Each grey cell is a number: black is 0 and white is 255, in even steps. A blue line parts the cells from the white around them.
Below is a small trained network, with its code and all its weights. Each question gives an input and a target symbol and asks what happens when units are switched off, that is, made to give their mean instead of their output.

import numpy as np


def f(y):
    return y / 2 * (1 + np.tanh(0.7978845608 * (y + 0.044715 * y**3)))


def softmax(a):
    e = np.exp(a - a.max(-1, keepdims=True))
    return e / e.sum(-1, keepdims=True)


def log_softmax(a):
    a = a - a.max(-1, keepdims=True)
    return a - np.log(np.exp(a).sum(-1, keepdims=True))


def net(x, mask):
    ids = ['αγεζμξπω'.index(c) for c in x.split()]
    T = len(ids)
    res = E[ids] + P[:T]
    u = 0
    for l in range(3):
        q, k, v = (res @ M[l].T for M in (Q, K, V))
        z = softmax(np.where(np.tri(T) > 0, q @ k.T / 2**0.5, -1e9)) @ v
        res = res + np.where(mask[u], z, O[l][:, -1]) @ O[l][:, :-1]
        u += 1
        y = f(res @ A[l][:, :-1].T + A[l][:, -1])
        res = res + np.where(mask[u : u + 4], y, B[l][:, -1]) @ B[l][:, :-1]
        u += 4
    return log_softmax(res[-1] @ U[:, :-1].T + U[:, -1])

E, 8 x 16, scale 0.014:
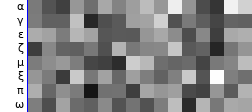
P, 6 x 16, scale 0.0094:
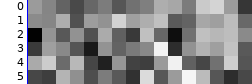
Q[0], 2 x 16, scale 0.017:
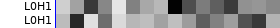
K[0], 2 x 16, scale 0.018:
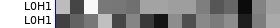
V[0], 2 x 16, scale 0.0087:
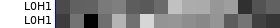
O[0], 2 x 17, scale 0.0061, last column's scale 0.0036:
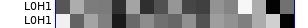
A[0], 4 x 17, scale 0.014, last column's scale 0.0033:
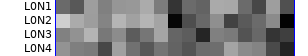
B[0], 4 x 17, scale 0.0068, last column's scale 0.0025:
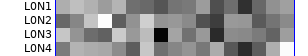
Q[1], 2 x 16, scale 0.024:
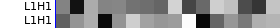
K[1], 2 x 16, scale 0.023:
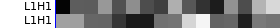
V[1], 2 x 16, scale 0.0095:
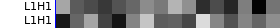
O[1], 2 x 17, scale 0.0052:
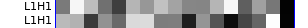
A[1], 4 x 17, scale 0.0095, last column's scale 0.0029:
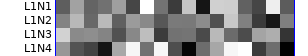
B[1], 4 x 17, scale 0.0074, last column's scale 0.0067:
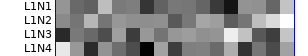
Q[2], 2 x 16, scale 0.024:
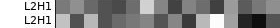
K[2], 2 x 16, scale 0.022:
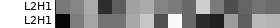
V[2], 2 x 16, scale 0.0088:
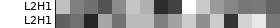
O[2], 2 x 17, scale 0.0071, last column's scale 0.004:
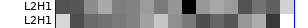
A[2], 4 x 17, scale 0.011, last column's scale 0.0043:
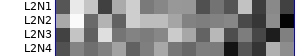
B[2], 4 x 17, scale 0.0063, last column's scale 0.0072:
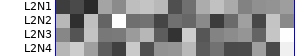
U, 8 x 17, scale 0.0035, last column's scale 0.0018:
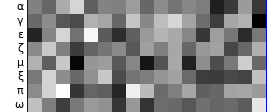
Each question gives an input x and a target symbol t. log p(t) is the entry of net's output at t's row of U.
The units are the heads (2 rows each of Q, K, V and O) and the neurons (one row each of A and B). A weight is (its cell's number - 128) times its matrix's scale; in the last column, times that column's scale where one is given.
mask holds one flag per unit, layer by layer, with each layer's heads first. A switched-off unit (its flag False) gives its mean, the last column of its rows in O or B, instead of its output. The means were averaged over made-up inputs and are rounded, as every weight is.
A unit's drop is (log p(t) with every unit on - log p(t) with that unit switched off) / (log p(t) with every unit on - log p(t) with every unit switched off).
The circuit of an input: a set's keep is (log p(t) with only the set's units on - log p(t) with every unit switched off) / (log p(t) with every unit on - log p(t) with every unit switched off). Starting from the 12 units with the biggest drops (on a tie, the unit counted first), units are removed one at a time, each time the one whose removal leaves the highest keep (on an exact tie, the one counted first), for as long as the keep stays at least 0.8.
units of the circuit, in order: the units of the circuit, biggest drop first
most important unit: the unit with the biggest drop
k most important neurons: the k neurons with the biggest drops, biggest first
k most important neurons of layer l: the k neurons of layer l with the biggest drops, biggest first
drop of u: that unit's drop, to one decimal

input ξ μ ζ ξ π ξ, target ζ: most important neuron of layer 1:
[L1N3]
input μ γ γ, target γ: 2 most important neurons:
[L2N1; L1N2]
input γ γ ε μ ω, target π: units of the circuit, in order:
[L1H1; L0H1; L0N3]
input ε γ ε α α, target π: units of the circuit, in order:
[L1H1; L0H1]
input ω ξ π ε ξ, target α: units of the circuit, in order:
[L0H1; L0N2]
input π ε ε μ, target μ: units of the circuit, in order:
[L2N2; L1H1]
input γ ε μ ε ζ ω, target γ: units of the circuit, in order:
[L2H1; L2N1; L1H1; L0H1]
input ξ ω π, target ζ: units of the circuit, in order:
[L1N3; L1H1]
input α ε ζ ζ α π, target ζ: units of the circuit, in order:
[L1N3; L1H1; L0H1]
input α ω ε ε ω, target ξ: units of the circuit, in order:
[L1H1; L0H1; L2N4; L2H1]
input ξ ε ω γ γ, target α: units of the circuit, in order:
[L0H1; L2H1; L2N3; L1N2]
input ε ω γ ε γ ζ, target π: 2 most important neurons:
[L1N2; L0N3]
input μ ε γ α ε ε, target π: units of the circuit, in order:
[L1H1; L1N2; L0H1]
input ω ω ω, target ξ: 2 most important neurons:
[L2N4; L0N4]
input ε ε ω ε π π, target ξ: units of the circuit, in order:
[L1H1; L2N4; L0H1]
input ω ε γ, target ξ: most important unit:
L1H1
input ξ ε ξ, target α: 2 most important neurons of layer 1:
[L1N4; L1N2]
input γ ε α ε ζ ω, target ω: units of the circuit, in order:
[L2H1; L0H1]
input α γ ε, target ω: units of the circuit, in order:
[L2H1; L1H1]
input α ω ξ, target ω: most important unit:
L2H1
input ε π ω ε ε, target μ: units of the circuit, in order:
[L1H1; L2N2]
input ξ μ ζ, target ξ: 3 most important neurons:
[L2N4; L1N1; L1N4]
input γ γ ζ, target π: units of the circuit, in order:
[L1H1; L0H1; L1N2]
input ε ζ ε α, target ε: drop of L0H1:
0.1
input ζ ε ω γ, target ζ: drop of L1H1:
0.5
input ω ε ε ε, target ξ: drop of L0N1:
0.0
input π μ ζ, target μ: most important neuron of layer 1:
[L1N3]
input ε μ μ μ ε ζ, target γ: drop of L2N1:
0.5
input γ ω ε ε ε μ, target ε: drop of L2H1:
-0.1
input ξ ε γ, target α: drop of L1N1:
0.2
